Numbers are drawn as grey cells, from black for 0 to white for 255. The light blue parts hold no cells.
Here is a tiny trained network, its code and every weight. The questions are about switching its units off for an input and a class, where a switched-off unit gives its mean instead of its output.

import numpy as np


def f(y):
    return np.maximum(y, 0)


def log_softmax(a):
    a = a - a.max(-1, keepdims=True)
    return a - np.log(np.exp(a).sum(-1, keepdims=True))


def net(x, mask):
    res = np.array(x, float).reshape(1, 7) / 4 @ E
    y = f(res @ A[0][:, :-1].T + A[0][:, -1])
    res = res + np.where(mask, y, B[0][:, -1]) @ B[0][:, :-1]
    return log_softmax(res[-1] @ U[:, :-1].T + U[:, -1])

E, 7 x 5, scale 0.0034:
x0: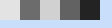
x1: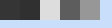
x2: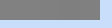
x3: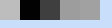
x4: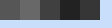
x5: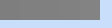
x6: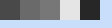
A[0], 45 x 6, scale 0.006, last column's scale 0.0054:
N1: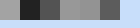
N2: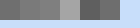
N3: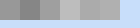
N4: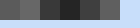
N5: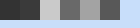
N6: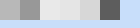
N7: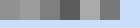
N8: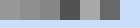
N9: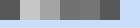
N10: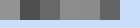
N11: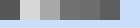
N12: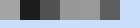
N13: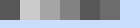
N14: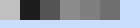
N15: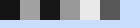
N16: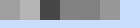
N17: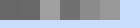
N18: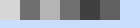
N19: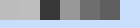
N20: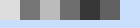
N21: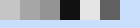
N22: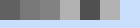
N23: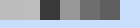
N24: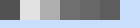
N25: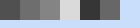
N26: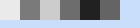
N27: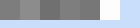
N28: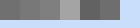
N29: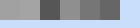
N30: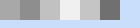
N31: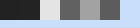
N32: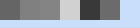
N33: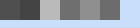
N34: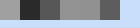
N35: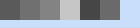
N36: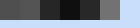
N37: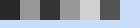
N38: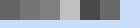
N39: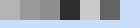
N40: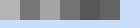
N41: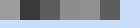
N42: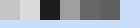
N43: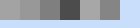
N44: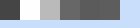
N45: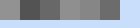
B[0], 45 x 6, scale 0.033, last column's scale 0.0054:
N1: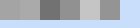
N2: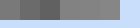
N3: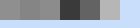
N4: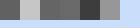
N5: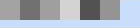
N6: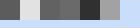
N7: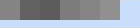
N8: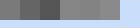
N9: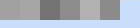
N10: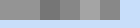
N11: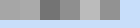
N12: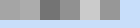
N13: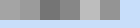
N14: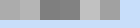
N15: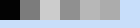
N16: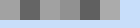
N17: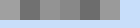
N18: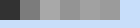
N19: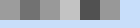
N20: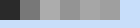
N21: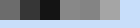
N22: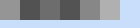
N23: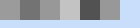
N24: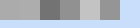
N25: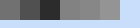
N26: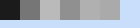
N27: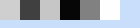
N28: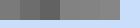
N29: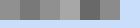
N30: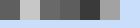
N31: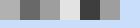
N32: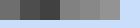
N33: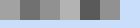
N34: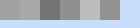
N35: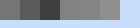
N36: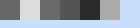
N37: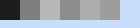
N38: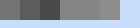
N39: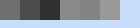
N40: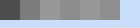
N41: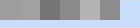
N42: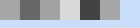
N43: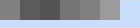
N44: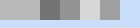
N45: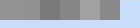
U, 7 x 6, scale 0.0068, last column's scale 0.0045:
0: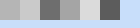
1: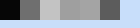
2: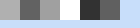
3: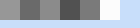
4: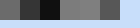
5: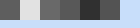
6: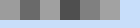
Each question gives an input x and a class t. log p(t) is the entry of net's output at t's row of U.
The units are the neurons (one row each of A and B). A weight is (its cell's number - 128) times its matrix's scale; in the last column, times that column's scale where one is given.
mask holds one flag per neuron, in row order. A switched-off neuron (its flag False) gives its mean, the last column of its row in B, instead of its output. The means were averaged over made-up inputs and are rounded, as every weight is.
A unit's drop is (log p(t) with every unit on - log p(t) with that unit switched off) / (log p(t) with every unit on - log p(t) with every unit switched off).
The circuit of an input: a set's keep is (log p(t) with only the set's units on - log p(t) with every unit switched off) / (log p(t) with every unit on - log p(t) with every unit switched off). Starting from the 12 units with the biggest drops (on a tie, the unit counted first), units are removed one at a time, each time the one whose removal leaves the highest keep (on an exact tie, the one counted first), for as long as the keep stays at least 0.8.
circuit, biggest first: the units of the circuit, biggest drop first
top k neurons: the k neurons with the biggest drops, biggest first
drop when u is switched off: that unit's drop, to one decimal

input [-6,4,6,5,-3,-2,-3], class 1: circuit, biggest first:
[N15]
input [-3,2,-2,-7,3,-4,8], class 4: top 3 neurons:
[N25 N32 N35]
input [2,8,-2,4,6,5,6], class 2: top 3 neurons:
[N31 N5 N33]
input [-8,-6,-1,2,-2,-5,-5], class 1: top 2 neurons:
[N15 N37]
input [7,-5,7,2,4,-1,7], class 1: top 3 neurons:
[N26 N20 N18]
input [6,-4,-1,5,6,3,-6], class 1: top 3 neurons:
[N26 N20 N18]
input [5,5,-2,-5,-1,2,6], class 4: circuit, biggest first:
[N25 N32]
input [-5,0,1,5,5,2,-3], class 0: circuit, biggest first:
[N12 N1]
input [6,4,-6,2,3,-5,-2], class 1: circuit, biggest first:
[N26 N20]
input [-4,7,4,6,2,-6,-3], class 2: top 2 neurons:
[N31 N5]
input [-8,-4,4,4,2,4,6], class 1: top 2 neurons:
[N15 N37]
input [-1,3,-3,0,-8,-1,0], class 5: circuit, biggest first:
[N6 N30]
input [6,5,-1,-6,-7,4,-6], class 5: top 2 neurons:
[N6 N30]
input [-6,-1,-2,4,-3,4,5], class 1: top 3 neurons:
[N15 N37 N21]
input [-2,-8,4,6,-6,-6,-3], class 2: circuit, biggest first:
[N42]
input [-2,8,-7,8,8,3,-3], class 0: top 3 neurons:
[N12 N14 N1]
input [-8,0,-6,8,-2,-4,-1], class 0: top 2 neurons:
[N12 N1]
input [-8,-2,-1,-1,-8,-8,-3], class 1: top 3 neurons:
[N15 N37 N36]
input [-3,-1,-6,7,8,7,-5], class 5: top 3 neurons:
[N36 N4 N44]
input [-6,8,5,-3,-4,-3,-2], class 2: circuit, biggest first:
[N31]
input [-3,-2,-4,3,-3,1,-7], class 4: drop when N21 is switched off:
0.4
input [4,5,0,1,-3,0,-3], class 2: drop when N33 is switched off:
0.3
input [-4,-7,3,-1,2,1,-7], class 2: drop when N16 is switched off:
0.2
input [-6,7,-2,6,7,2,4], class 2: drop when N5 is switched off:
0.7
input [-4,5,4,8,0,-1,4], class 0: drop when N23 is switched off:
0.0
